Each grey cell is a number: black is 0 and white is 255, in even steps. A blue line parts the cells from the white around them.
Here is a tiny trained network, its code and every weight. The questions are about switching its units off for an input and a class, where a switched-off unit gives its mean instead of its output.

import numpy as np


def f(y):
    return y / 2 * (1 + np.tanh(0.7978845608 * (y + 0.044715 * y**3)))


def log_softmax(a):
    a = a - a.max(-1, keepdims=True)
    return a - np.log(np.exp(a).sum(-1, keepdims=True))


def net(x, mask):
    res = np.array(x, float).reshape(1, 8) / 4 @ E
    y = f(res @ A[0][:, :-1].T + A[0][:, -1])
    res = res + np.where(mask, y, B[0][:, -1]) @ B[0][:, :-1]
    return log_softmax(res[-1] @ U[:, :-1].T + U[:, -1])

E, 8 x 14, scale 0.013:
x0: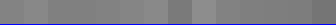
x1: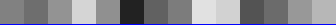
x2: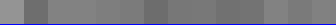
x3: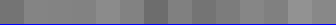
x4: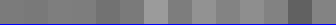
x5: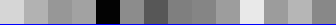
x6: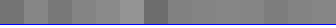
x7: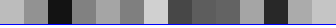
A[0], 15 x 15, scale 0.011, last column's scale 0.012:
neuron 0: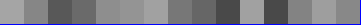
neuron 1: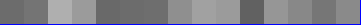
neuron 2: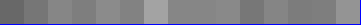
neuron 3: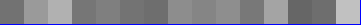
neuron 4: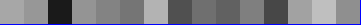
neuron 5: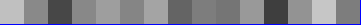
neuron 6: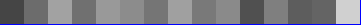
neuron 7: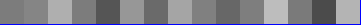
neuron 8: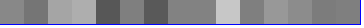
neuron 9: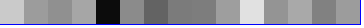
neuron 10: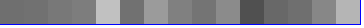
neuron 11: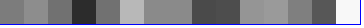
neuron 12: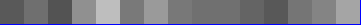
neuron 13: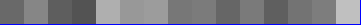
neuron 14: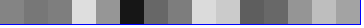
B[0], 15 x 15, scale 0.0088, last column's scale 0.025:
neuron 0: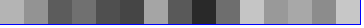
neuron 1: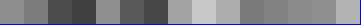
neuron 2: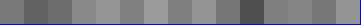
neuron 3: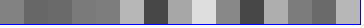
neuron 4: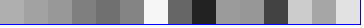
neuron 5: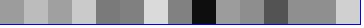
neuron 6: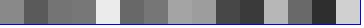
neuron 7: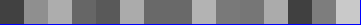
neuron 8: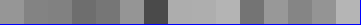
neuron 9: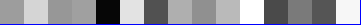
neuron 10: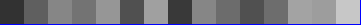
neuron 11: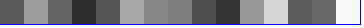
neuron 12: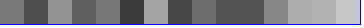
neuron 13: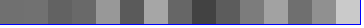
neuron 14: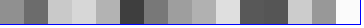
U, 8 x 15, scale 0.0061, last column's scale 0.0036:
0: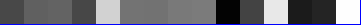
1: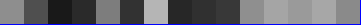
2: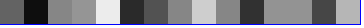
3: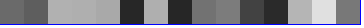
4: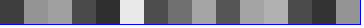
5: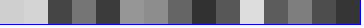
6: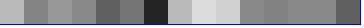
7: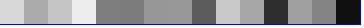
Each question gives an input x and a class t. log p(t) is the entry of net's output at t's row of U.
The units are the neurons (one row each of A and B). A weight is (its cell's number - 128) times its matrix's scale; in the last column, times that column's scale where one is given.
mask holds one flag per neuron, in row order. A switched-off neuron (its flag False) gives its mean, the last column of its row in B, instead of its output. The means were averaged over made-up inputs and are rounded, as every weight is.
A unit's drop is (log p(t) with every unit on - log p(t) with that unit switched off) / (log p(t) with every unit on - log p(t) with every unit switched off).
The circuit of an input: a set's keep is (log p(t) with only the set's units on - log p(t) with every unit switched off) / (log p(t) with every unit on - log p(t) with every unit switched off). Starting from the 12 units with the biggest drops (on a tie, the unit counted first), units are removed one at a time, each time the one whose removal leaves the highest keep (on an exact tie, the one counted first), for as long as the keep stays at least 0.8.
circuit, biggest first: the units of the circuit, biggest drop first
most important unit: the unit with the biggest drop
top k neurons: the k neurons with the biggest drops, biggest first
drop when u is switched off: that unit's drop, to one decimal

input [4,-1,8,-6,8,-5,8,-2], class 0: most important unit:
neuron 14
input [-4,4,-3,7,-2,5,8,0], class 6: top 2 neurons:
(neuron 4; neuron 5)
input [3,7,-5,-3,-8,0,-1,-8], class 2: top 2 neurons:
(neuron 9; neuron 6)
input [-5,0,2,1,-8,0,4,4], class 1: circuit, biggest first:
(neuron 9; neuron 14)
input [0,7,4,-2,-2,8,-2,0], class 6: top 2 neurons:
(neuron 8; neuron 4)
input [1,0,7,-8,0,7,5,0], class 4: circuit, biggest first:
(neuron 14; neuron 4)
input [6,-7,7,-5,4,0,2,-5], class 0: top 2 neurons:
(neuron 9; neuron 6)
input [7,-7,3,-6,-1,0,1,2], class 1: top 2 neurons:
(neuron 9; neuron 13)
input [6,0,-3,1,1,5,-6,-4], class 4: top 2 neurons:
(neuron 14; neuron 7)
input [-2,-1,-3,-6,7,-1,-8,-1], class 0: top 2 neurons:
(neuron 9; neuron 14)
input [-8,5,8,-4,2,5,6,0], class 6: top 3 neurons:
(neuron 4; neuron 5; neuron 8)
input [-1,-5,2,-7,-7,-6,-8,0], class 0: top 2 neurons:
(neuron 4; neuron 6)
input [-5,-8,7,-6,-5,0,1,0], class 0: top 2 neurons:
(neuron 9; neuron 4)
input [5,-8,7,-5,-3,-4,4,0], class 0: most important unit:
neuron 4
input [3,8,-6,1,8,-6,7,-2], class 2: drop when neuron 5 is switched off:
0.0
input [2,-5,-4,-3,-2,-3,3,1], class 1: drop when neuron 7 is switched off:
0.1
